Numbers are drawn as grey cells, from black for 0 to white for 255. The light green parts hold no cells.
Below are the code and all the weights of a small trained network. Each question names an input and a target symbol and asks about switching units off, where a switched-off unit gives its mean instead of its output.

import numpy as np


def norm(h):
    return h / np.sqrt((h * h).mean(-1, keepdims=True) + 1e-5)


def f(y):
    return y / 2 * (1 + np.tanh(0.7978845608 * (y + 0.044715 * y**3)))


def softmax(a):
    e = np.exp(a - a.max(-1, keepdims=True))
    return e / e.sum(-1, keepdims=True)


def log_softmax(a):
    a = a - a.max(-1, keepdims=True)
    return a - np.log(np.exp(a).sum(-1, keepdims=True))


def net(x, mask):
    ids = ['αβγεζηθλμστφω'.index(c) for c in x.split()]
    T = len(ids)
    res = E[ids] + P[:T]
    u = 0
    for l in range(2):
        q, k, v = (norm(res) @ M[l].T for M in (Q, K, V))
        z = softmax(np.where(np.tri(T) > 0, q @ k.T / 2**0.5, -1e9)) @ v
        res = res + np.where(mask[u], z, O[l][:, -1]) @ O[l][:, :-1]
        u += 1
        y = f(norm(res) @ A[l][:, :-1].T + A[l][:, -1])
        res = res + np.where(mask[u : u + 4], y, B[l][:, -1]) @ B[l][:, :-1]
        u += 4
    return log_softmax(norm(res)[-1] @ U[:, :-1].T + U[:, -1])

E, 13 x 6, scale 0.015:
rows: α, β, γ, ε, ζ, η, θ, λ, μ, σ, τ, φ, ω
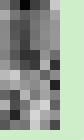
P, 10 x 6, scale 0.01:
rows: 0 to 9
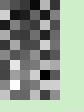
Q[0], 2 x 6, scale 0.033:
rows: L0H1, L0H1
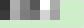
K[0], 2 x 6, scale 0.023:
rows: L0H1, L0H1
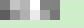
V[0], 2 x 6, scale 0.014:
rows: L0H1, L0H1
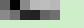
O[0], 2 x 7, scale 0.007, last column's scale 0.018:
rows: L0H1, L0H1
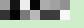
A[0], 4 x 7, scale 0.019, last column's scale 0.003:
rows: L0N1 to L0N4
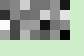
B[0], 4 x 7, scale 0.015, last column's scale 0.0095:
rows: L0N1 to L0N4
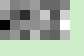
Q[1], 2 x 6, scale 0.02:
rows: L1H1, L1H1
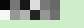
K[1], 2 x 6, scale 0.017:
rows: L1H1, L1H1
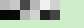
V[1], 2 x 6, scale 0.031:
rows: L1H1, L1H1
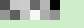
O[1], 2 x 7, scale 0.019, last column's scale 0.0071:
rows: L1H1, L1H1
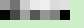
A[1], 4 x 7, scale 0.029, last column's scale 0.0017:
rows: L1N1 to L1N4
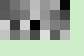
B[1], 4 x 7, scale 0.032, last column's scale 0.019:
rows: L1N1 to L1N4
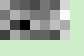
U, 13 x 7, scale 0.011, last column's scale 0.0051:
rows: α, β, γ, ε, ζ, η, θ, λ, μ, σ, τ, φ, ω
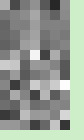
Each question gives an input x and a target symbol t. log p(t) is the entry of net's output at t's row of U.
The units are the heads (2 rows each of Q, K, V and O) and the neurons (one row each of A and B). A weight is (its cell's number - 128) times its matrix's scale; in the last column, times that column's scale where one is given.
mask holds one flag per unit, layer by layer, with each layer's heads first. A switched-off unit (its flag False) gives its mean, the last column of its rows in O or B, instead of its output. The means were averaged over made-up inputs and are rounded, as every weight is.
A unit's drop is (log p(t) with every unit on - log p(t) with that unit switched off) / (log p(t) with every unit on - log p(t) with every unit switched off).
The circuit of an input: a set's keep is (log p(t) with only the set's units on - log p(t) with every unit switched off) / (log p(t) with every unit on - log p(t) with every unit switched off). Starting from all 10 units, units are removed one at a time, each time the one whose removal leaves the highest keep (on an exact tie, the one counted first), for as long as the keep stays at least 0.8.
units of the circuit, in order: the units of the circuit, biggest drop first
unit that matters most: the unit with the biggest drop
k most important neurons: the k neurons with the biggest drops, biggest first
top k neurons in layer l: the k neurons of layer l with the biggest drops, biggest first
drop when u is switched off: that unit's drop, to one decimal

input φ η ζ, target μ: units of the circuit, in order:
L1N3, L0H1
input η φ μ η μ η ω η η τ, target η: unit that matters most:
L1H1
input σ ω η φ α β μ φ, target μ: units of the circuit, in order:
L0H1, L1H1
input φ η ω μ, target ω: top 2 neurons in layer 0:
L0N2, L0N3
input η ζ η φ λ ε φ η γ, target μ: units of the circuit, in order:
L1N3, L0H1
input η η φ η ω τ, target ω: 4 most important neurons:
L0N2, L1N2, L1N1, L1N4
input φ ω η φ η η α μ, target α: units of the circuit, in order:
L1H1, L1N2
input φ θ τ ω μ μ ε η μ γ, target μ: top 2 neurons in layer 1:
L1N4, L1N1
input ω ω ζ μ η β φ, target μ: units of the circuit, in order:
L0H1, L1N3
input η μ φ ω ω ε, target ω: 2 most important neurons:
L0N2, L1N2
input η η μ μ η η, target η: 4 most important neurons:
L0N3, L1N1, L1N4, L0N2
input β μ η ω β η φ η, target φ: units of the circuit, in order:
L1H1, L0H1
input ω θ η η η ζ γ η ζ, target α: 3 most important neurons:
L0N3, L1N2, L1N4
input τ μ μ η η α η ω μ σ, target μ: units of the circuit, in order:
L1H1
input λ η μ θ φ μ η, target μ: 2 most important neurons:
L1N3, L0N3
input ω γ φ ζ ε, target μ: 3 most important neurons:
L1N3, L0N3, L1N1
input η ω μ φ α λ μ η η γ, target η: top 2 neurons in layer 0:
L0N3, L0N4
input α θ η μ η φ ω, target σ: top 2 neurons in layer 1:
L1N4, L1N3
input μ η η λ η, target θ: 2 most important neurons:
L1N4, L1N3
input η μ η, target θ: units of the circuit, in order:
L1H1
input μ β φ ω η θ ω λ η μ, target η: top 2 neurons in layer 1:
L1N1, L1N4
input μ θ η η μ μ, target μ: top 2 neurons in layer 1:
L1N4, L1N1
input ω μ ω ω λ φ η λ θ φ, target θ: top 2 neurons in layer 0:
L0N3, L0N2
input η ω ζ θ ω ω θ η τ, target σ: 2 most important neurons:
L1N4, L0N2
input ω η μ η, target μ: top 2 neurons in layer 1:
L1N4, L1N1
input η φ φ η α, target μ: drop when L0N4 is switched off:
0.0
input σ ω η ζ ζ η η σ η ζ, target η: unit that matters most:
L1H1
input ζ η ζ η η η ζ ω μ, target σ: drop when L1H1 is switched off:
0.2
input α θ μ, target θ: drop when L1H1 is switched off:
0.8
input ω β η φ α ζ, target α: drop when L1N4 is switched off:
0.2
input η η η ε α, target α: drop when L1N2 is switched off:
0.3
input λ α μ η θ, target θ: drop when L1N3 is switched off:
-0.1
